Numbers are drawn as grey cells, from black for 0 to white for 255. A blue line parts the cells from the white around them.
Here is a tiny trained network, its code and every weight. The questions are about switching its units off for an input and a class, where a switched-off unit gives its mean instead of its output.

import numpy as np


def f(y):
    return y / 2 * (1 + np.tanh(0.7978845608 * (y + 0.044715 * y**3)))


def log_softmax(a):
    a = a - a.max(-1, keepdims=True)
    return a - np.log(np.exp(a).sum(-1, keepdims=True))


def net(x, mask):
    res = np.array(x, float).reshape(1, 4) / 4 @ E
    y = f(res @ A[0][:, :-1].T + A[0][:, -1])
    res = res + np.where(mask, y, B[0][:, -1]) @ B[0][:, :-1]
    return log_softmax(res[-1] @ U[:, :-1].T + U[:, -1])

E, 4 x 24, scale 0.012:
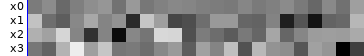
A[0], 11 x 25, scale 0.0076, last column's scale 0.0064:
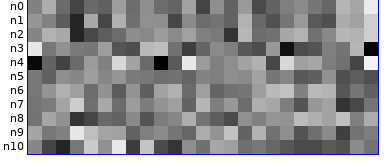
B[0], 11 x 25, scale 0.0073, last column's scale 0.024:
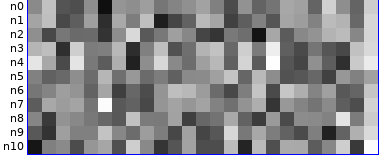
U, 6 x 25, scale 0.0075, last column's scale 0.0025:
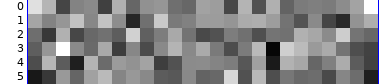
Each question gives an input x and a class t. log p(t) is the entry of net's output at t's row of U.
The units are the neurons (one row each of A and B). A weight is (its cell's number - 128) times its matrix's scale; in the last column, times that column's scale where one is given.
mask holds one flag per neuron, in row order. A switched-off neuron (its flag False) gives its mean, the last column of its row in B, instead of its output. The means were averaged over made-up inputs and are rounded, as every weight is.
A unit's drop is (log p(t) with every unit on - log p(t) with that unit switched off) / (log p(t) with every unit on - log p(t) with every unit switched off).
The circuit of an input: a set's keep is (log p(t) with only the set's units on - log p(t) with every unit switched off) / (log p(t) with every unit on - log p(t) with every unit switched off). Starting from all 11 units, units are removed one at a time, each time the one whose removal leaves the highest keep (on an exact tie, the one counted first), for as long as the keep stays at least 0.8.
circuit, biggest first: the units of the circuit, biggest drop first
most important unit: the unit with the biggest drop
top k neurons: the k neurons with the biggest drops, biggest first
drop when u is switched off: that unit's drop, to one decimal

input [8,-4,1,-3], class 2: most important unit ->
n3
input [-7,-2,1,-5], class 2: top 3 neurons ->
(n3; n4; n8)
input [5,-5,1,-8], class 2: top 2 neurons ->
(n8; n2)
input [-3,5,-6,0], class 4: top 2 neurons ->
(n1; n10)
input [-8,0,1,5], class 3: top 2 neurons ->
(n4; n3)
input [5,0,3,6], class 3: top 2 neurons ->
(n4; n3)
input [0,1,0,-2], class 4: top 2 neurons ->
(n4; n3)
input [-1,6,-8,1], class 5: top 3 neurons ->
(n10; n9; n5)
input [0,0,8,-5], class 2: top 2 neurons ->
(n4; n2)
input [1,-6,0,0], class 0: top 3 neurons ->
(n4; n10; n9)
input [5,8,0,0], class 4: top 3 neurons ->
(n10; n4; n1)
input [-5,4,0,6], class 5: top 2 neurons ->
(n4; n9)
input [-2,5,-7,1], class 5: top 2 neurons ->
(n10; n9)
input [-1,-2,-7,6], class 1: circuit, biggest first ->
(n4)
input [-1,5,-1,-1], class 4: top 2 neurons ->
(n4; n10)
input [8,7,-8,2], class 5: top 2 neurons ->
(n10; n9)
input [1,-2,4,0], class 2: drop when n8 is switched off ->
0.1
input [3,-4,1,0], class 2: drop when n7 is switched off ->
0.3
